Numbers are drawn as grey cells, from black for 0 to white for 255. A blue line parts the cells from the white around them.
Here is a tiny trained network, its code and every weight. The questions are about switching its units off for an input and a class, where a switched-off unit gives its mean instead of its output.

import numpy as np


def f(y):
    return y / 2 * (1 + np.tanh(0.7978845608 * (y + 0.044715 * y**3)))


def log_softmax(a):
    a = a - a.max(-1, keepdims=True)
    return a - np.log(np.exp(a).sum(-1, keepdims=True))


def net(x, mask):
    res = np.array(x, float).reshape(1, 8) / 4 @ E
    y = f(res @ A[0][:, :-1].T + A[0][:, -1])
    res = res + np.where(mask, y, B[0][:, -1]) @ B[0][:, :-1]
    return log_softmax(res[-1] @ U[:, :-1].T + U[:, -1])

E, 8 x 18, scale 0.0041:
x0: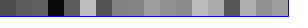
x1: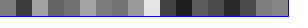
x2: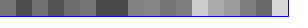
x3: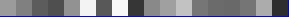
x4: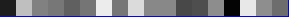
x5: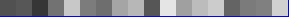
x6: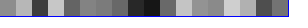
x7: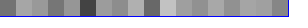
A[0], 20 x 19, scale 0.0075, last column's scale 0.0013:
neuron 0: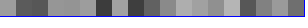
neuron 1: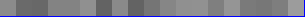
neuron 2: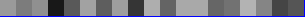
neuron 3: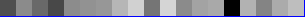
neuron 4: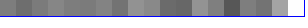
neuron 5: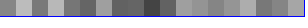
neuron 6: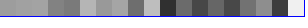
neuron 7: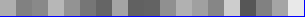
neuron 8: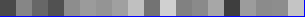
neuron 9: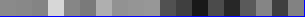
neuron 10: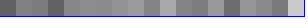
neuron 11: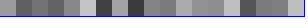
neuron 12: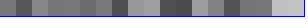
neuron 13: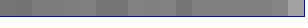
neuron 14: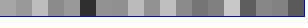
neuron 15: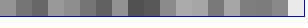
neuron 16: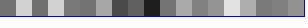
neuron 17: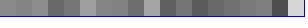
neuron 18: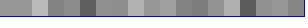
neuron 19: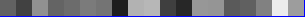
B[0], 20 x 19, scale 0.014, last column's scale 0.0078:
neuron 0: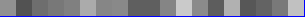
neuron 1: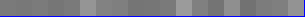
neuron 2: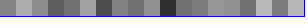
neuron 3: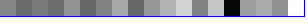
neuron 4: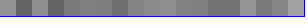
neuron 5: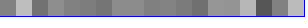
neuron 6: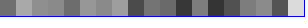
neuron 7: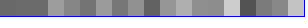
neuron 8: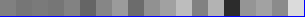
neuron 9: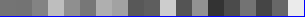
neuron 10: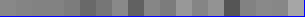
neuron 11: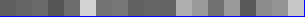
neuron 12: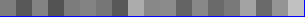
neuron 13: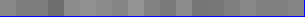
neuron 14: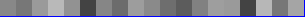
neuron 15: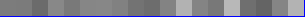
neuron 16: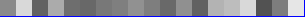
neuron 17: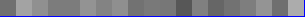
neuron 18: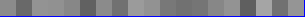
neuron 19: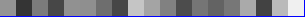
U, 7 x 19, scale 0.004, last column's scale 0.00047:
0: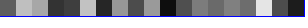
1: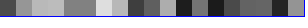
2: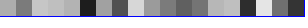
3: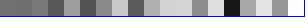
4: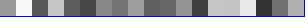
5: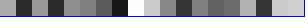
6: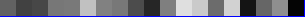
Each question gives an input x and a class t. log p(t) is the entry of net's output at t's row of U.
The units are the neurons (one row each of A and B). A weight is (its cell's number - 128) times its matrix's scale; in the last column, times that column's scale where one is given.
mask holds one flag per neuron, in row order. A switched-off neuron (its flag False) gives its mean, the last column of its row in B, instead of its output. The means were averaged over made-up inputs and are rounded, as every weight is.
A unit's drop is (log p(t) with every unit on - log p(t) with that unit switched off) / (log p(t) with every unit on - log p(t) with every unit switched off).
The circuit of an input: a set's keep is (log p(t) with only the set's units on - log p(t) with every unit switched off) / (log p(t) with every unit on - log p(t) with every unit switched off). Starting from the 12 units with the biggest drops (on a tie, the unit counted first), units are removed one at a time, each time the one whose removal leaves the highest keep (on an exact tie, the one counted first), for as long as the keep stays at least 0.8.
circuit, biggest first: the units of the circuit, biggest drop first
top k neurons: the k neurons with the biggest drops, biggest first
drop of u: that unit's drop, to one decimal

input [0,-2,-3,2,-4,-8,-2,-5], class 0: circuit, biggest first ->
neuron 2
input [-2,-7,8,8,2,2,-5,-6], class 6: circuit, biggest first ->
neuron 11; neuron 0
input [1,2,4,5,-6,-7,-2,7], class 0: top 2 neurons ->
neuron 2; neuron 9
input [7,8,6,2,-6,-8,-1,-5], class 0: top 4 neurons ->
neuron 2; neuron 6; neuron 11; neuron 17
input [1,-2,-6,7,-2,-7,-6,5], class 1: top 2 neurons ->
neuron 9; neuron 6
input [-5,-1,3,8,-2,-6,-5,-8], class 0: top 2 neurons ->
neuron 2; neuron 11
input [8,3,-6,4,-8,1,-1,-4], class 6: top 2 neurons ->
neuron 0; neuron 11
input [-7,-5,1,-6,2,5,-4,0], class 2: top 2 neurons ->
neuron 14; neuron 18
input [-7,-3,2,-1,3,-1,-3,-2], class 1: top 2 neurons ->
neuron 9; neuron 19
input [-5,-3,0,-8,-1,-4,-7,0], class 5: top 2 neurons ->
neuron 19; neuron 12
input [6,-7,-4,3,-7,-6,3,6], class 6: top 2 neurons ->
neuron 11; neuron 0
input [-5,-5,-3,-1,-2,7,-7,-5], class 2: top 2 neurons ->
neuron 14; neuron 3
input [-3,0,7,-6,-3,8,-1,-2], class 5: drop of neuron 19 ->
0.2
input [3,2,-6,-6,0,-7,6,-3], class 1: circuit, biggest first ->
neuron 9
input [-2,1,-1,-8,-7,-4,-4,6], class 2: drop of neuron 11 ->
0.1
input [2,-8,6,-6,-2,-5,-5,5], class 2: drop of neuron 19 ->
-0.1
